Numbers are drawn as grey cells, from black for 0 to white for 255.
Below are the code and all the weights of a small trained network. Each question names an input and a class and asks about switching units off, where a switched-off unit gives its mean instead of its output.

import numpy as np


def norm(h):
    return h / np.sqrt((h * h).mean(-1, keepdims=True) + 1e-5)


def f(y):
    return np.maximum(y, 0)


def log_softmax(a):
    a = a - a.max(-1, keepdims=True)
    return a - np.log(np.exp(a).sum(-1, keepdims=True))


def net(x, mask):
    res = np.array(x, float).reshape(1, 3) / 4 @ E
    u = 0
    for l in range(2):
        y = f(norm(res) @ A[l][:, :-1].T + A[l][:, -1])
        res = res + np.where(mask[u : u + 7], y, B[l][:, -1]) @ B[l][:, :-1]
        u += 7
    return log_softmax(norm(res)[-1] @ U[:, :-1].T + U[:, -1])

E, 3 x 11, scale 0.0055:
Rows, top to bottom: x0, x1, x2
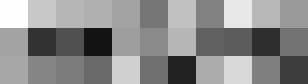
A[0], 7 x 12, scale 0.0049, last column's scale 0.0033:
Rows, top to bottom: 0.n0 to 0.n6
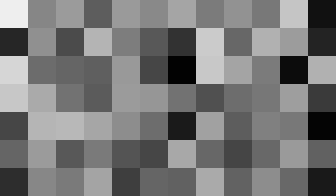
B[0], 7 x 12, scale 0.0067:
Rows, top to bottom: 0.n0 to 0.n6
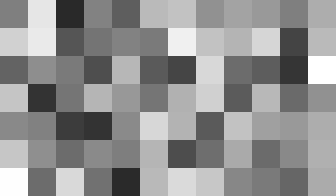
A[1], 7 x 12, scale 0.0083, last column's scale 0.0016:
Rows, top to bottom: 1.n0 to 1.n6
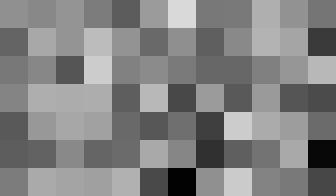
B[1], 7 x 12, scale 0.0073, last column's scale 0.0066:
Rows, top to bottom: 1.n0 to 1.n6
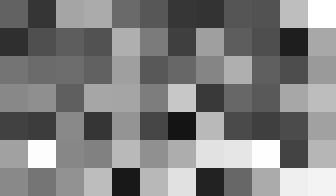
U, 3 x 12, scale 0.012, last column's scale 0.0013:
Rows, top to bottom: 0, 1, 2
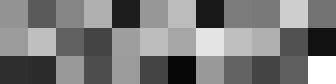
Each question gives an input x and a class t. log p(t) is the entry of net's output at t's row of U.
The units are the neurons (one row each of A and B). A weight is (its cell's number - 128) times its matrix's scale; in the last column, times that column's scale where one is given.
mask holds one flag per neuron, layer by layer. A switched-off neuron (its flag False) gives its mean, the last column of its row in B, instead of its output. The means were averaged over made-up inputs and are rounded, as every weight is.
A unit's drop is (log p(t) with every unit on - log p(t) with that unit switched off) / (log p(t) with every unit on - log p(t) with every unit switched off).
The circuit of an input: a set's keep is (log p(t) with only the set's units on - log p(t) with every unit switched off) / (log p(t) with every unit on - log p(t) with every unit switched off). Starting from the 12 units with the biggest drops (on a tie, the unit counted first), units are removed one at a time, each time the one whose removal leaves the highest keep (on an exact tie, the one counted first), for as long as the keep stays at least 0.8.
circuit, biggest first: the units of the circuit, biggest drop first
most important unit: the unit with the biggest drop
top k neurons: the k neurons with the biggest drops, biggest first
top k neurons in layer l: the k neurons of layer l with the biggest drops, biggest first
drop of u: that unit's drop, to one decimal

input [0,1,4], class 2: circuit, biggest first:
[0.n1]
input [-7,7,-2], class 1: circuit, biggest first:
[1.n5 1.n0]
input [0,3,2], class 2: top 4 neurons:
[1.n5 0.n1 0.n5 0.n4]
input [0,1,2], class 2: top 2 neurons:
[0.n2 1.n5]
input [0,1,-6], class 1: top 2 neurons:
[1.n5 0.n1]
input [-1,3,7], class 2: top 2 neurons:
[0.n2 1.n5]
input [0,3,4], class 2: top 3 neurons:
[0.n2 1.n5 0.n1]
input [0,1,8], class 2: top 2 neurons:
[0.n2 1.n5]
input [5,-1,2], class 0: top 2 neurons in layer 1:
[1.n6 1.n5]
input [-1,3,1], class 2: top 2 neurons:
[1.n5 0.n1]
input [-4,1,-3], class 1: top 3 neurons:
[1.n5 0.n1 1.n6]
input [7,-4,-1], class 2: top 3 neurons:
[1.n4 0.n2 1.n1]
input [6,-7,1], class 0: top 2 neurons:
[1.n6 1.n3]
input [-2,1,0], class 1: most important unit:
1.n0
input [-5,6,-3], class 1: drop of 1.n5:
0.8
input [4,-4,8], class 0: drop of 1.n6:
1.4
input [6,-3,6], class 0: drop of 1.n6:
1.4
